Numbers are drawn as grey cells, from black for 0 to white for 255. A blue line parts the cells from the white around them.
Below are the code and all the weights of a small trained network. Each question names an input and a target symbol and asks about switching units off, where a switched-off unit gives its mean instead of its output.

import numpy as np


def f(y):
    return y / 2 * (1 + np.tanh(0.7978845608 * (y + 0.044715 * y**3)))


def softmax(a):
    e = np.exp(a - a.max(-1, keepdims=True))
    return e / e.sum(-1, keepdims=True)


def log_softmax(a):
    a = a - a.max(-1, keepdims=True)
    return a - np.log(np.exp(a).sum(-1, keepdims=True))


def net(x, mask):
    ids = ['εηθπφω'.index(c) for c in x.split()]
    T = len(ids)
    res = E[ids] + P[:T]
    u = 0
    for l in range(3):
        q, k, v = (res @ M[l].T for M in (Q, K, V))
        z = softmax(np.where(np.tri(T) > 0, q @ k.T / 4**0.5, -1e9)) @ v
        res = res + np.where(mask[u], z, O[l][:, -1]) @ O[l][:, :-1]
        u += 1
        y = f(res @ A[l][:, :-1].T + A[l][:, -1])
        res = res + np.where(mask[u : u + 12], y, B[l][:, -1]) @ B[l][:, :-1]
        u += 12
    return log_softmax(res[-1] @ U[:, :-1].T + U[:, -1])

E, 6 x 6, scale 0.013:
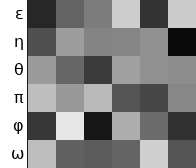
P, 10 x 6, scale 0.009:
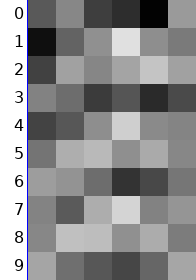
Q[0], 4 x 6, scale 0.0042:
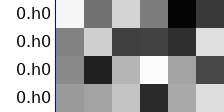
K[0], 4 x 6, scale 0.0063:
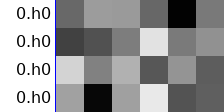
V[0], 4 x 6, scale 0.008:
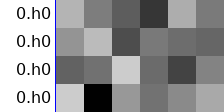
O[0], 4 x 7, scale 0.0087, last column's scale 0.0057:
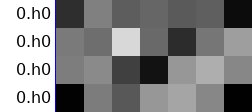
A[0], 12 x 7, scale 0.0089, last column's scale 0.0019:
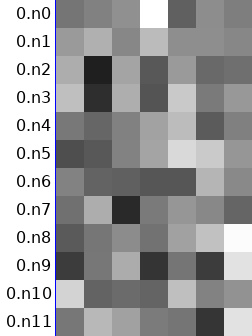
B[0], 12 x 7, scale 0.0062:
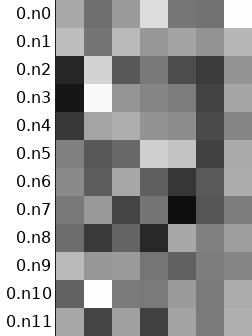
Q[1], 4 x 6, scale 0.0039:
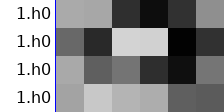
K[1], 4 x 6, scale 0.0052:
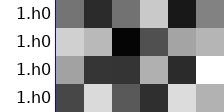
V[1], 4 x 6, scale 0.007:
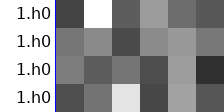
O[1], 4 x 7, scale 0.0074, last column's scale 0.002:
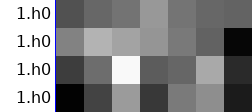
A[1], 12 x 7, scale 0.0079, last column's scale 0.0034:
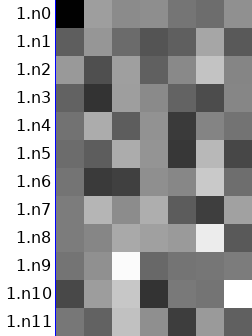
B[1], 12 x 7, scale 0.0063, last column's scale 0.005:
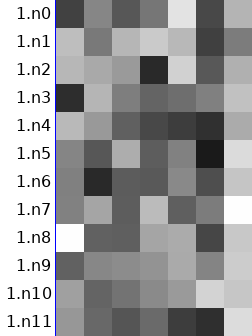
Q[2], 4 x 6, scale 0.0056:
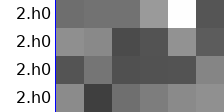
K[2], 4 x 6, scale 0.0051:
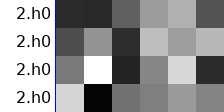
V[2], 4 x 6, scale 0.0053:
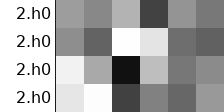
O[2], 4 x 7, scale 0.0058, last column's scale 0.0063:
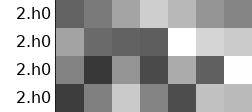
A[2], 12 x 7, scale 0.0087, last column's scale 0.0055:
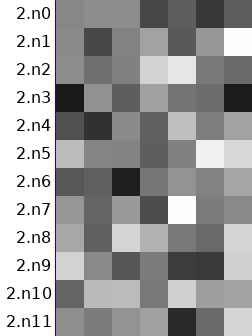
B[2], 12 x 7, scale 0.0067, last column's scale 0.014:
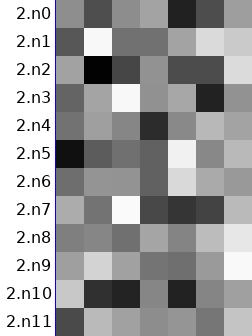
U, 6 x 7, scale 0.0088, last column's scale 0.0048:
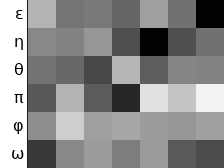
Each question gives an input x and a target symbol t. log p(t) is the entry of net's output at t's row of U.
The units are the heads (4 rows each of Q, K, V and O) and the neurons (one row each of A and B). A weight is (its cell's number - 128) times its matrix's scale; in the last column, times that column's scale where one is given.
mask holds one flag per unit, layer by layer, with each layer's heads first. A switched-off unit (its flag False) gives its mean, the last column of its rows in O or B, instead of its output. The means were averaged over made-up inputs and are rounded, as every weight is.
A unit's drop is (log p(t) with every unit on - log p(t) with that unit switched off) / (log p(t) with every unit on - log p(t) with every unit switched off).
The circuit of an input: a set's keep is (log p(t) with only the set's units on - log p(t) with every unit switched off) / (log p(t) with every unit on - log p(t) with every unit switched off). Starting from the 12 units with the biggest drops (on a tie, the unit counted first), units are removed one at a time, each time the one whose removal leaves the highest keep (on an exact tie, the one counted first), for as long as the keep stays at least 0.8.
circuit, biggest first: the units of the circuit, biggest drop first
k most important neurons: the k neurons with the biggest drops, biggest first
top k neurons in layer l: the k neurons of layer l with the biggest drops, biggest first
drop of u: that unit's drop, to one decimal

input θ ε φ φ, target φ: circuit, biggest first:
0.h0; 2.n2; 2.n9; 2.n7
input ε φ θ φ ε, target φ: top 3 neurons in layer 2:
2.n1; 2.n9; 2.n11
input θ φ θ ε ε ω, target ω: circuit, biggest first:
1.h0; 0.n3; 0.n2; 0.n10
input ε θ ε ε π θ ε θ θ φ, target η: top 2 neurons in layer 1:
1.n4; 1.n10
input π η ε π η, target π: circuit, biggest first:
0.h0; 0.n0
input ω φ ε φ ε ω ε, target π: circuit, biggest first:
0.h0; 2.n5; 2.h0; 2.n2
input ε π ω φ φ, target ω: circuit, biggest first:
1.h0; 0.n10; 1.n0; 0.n3
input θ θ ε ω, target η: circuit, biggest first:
2.n0; 0.n2
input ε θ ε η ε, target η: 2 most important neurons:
2.n7; 1.n5
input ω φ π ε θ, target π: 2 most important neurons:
2.n6; 0.n3
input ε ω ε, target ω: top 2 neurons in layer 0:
0.n4; 0.n5
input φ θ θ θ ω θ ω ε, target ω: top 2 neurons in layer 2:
2.n3; 2.n6
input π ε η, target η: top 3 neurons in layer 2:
2.n7; 2.n10; 2.n1
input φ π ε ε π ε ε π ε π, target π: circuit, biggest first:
2.n5
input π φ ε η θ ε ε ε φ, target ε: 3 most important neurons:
0.n11; 0.n1; 2.n1
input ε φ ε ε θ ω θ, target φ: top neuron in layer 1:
1.n10
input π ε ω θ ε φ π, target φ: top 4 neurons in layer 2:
2.n2; 2.n7; 2.n5; 2.n11
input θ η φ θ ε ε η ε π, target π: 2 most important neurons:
2.n5; 0.n5
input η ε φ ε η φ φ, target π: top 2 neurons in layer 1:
1.n5; 1.n11
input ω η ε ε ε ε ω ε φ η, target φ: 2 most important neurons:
2.n2; 1.n0
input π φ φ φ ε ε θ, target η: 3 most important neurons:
0.n2; 0.n3; 0.n10
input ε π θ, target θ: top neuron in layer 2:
2.n2
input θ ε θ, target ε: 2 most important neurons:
0.n0; 2.n7
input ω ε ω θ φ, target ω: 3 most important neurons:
1.n0; 2.n3; 0.n4
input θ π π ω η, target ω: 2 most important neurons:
2.n3; 1.n3
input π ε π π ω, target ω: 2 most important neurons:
2.n3; 0.n3
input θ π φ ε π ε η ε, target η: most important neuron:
1.n5
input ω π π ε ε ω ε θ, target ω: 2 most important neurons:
2.n3; 0.n4
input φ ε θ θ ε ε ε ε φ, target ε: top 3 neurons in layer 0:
0.n11; 0.n1; 0.n0
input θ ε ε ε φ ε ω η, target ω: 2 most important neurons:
2.n3; 0.n3
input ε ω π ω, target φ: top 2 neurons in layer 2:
2.n2; 2.n9
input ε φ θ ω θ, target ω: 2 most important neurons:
1.n3; 2.n3
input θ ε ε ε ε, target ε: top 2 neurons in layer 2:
2.n2; 2.n7
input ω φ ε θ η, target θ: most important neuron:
0.n11
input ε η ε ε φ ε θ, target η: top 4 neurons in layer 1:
1.n4; 1.n8; 1.n10; 1.n9
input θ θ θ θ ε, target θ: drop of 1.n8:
0.1
